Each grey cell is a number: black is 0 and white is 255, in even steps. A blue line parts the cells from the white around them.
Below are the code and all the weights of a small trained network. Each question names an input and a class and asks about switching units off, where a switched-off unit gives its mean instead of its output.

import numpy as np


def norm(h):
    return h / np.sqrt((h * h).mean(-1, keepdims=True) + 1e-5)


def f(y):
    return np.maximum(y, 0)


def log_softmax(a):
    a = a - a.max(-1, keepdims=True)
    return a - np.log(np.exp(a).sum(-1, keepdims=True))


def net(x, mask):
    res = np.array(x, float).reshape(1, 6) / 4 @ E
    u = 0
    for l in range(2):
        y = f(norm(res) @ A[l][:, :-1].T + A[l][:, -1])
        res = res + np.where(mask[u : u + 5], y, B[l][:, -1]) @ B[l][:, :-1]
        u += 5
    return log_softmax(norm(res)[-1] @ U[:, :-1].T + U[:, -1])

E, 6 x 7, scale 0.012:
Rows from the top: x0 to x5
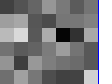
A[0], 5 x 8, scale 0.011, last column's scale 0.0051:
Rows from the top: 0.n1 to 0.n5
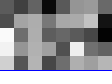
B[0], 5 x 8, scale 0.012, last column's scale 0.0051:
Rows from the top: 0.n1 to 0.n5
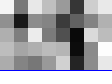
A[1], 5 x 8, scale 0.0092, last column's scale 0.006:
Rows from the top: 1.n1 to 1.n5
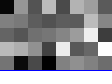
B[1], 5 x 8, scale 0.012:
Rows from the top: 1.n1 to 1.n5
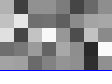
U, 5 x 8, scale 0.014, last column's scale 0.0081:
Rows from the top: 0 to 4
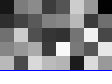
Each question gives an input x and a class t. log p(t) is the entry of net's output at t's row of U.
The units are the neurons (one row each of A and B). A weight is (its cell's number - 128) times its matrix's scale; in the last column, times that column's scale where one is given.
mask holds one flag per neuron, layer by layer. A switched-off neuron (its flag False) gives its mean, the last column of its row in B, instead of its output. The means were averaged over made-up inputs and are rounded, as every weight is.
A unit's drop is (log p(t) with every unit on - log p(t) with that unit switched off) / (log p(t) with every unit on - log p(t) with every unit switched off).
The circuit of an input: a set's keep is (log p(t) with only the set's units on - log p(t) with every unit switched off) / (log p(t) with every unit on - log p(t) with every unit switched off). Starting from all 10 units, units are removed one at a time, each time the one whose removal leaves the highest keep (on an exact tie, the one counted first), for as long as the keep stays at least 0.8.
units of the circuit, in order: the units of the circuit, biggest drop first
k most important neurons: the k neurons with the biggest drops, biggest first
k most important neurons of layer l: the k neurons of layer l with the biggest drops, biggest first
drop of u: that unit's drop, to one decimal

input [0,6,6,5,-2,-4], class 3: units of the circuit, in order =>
0.n1
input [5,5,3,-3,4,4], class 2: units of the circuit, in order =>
0.n4, 1.n2
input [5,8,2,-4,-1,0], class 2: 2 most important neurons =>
0.n4, 0.n5
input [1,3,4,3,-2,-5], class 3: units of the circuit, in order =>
0.n1, 1.n4
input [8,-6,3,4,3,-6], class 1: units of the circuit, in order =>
0.n1, 0.n4
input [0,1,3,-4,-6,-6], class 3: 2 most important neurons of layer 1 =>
1.n4, 1.n3
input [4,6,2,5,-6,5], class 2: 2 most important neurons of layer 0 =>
0.n4, 0.n5
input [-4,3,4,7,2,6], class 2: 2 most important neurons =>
0.n4, 1.n2
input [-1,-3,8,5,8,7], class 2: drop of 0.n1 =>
0.2
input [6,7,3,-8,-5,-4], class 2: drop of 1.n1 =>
0.0
